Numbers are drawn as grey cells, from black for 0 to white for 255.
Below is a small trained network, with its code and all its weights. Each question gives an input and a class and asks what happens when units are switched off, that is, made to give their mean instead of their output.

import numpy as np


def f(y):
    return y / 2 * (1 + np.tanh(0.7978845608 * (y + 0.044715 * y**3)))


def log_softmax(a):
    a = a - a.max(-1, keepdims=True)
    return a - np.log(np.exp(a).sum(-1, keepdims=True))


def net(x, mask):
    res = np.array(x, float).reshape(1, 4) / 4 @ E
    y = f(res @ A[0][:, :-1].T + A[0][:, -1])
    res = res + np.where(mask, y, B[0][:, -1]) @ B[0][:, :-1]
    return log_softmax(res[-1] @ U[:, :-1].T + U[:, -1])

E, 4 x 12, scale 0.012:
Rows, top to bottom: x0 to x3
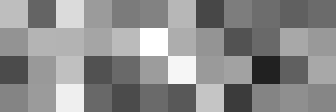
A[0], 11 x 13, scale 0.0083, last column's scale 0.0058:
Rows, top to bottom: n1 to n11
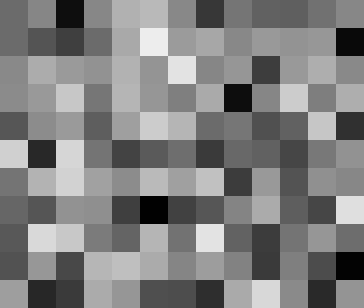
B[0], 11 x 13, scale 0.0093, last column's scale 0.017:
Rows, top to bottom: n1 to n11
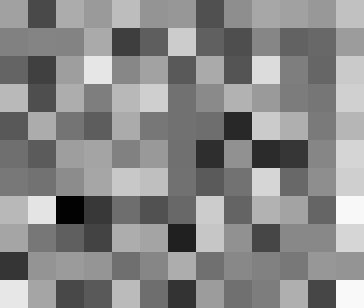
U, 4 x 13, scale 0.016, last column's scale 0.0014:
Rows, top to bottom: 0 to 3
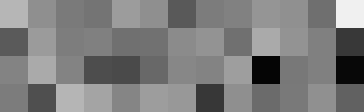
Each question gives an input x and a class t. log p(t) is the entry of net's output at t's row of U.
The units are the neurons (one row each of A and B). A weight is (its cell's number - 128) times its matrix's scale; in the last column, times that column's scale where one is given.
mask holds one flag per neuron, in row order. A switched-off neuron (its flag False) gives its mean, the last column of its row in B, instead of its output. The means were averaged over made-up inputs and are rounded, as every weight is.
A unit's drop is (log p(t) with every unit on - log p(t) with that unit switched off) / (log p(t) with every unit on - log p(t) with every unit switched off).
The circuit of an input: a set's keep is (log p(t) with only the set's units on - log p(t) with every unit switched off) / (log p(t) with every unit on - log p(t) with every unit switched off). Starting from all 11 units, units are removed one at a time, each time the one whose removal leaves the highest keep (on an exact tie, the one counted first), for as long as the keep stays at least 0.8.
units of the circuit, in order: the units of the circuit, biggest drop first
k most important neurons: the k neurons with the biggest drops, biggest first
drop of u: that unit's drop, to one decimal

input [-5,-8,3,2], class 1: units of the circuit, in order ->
n9, n11
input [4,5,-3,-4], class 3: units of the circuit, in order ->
n8, n9
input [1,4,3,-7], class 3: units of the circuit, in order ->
n8
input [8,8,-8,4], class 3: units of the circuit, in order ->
n8, n11
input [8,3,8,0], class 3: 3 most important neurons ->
n8, n11, n6
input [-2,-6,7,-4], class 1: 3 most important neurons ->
n11, n6, n9
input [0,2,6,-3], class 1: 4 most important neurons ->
n5, n6, n11, n4
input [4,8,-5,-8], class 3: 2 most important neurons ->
n8, n1
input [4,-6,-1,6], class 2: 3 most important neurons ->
n6, n7, n3
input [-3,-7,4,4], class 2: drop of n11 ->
0.0
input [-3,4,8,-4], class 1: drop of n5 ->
0.6
